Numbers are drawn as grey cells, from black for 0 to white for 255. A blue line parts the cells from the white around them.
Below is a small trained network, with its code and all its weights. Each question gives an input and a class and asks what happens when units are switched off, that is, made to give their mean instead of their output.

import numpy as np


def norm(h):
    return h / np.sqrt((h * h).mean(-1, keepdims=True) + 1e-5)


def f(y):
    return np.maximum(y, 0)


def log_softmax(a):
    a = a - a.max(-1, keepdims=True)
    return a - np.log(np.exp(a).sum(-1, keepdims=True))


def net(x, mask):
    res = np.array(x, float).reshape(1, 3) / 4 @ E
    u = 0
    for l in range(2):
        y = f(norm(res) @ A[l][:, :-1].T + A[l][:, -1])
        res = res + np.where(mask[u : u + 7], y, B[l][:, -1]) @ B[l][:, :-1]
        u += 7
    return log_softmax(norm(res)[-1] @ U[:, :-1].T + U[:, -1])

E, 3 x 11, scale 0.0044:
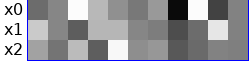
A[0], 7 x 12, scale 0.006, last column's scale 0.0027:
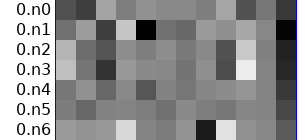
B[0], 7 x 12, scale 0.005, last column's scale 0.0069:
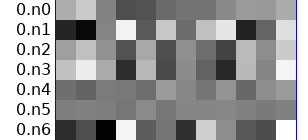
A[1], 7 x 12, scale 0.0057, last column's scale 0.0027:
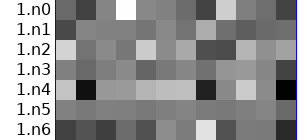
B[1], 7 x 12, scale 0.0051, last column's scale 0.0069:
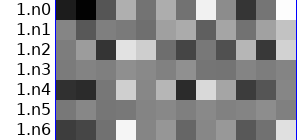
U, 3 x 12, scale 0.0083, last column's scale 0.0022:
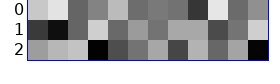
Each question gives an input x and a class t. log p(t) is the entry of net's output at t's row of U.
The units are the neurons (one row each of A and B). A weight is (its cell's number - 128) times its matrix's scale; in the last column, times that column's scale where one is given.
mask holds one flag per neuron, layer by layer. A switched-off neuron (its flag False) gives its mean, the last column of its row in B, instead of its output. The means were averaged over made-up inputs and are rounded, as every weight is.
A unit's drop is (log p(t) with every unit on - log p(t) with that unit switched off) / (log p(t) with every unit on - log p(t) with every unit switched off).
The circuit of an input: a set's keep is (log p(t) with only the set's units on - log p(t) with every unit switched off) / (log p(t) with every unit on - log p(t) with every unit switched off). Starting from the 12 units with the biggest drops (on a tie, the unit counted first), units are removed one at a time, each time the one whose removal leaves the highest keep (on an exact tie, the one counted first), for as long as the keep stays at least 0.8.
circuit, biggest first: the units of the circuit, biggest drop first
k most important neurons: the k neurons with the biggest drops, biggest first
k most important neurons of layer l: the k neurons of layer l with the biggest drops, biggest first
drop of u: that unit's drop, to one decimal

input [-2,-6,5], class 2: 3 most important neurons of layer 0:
[0.n6, 0.n1, 0.n3]
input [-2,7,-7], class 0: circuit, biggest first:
[0.n3]
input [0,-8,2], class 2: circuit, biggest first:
[0.n6, 1.n0, 0.n0]
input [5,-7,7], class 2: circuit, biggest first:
[0.n1, 1.n0]
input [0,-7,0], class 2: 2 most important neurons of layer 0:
[0.n6, 0.n1]
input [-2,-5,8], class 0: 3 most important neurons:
[0.n6, 0.n1, 1.n0]
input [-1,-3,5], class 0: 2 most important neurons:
[0.n6, 0.n1]
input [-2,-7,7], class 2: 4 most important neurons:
[0.n6, 0.n1, 0.n3, 1.n0]
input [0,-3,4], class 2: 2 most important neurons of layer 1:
[1.n0, 1.n6]
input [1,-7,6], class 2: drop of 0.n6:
0.2
